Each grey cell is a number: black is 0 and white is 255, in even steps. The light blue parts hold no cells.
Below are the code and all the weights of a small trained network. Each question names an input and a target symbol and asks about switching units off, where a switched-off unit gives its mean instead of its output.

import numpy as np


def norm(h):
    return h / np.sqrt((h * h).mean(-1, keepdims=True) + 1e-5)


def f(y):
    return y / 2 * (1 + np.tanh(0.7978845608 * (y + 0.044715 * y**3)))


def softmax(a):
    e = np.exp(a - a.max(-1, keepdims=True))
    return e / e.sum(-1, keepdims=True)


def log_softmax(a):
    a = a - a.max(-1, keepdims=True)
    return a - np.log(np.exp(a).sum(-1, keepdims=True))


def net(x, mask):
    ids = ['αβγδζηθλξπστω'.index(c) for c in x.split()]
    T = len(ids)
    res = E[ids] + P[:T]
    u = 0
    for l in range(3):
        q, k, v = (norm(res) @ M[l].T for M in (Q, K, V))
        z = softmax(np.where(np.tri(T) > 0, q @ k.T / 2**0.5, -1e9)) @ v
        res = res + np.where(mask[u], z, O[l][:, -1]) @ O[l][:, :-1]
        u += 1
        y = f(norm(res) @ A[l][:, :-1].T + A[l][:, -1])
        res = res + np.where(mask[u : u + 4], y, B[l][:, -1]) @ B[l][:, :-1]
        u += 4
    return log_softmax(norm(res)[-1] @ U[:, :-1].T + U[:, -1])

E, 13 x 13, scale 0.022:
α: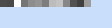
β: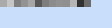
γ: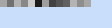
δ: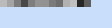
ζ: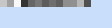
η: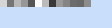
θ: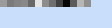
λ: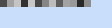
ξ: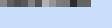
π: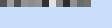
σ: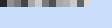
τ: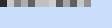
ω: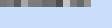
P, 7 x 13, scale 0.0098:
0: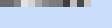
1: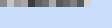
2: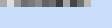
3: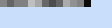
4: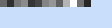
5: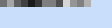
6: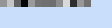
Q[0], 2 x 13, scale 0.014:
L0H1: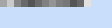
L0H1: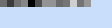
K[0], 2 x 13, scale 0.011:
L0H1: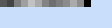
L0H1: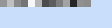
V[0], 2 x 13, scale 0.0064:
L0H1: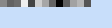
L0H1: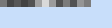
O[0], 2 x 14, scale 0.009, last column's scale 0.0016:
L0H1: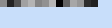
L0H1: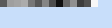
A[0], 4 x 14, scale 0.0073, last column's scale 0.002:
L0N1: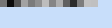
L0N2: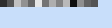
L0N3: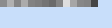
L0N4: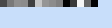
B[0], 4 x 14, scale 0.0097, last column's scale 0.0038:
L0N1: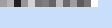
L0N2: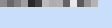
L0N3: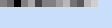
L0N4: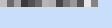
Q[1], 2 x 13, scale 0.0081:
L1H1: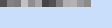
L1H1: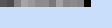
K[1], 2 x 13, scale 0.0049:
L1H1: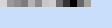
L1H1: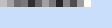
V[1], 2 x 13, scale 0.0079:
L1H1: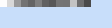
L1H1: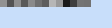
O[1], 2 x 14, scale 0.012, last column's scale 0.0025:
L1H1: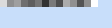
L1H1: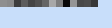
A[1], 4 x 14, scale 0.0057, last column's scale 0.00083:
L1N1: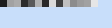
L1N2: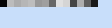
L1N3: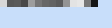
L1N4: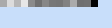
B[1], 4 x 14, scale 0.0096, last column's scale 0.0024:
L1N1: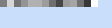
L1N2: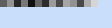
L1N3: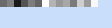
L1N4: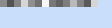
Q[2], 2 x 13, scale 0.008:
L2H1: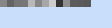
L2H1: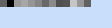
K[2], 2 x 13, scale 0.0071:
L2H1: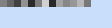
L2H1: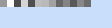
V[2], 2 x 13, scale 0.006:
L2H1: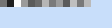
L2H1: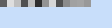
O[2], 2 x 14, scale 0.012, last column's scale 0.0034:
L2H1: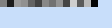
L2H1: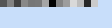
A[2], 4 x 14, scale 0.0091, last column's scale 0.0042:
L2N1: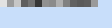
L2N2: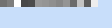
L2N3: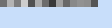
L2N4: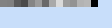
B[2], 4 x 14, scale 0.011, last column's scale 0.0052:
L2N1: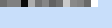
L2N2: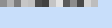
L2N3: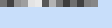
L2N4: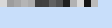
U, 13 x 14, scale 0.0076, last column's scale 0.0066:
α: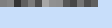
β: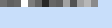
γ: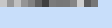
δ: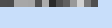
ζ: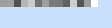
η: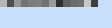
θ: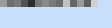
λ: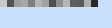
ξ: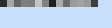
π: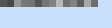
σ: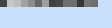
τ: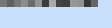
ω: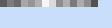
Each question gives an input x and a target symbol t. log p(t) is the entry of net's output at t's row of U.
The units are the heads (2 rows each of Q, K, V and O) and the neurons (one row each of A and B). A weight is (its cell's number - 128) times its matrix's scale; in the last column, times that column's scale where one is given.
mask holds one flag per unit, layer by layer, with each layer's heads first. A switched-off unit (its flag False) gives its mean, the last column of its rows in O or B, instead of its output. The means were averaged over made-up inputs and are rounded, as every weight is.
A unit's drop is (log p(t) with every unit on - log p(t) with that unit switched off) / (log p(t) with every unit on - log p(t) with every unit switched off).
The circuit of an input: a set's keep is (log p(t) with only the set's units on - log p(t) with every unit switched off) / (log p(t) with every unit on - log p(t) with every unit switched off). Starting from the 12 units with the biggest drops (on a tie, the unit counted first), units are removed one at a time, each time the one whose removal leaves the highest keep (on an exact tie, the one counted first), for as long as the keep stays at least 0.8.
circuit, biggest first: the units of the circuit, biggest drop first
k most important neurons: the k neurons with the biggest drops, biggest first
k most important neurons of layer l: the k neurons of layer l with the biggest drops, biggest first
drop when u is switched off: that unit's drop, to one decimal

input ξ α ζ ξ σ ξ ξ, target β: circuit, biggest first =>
L1H1, L1N2, L2N1
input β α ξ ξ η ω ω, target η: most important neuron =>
L1N4
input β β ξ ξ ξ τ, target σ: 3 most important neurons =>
L1N3, L1N1, L0N1
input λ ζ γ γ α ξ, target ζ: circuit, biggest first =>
L0N1, L2H1
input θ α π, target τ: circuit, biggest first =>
L0H1, L0N1
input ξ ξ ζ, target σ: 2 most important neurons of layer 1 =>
L1N1, L1N4
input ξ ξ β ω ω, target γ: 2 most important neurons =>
L2N4, L1N4
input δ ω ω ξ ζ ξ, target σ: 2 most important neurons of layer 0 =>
L0N3, L0N1
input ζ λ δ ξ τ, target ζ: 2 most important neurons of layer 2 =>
L2N2, L2N1
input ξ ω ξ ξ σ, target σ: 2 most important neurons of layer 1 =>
L1N3, L1N1
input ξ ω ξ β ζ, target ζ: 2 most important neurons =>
L2N2, L1N4
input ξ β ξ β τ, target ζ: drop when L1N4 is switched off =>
0.1
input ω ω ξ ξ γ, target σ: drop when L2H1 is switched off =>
0.3
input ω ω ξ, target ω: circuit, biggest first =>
L1H1
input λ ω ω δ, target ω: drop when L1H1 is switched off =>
0.2
